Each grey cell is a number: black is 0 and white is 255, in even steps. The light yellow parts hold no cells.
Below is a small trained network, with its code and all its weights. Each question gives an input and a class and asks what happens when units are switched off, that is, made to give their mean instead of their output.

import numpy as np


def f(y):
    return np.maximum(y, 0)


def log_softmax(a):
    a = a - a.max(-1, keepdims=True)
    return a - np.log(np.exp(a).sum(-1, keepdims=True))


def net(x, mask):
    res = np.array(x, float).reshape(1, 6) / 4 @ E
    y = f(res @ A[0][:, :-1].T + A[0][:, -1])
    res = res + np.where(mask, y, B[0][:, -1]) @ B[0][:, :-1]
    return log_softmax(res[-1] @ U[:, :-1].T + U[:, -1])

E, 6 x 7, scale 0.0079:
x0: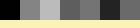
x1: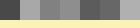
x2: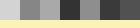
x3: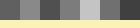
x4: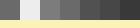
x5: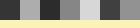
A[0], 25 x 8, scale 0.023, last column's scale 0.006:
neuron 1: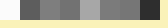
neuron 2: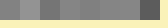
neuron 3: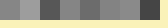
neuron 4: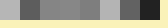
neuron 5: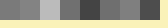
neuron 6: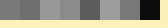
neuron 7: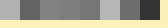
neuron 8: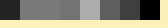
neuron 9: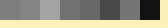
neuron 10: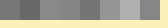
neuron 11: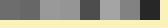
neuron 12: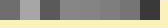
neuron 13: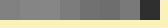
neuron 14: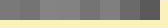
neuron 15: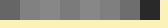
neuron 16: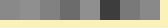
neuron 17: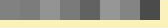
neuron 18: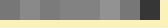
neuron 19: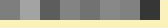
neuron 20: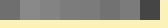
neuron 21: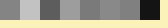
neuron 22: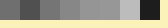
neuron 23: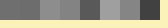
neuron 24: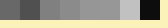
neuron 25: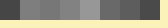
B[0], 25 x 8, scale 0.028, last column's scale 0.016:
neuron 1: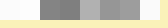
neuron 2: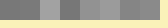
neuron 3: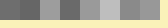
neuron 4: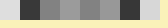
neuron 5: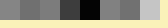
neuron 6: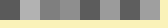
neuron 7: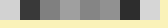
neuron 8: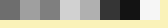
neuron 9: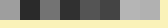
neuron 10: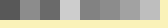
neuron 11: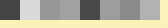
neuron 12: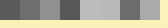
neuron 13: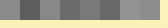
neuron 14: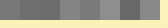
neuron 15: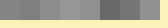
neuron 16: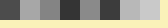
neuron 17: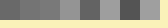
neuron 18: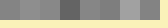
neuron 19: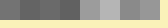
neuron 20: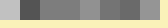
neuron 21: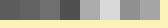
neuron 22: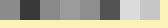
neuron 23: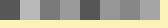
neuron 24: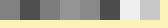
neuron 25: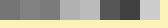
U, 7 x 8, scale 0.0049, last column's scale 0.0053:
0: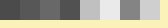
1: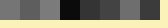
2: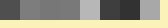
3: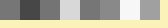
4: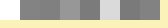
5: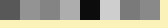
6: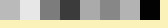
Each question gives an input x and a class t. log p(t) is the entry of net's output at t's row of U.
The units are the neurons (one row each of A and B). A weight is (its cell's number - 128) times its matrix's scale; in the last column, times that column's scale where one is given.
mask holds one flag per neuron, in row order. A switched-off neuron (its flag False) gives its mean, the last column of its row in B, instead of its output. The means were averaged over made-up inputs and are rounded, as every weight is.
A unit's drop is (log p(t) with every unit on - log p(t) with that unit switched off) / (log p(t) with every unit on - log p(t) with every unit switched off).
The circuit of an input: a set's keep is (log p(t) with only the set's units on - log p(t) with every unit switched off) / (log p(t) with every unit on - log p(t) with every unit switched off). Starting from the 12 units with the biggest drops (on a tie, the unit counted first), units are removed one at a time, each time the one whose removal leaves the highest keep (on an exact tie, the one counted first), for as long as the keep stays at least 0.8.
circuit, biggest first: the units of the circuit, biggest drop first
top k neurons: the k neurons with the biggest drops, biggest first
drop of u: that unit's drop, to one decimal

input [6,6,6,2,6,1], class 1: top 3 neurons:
[neuron 9; neuron 5; neuron 16]
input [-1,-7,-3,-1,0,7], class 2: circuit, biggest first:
[neuron 1]
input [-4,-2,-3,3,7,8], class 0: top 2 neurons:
[neuron 21; neuron 12]
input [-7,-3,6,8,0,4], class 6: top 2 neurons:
[neuron 1; neuron 16]
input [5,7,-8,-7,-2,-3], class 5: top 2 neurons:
[neuron 11; neuron 5]
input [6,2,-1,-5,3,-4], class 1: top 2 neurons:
[neuron 9; neuron 5]
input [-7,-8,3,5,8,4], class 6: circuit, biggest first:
[neuron 1; neuron 16]
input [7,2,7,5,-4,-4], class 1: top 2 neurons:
[neuron 9; neuron 5]
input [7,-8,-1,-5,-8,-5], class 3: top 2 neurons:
[neuron 24; neuron 22]
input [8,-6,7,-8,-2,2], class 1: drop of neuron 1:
0.0
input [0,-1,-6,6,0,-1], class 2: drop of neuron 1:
0.1
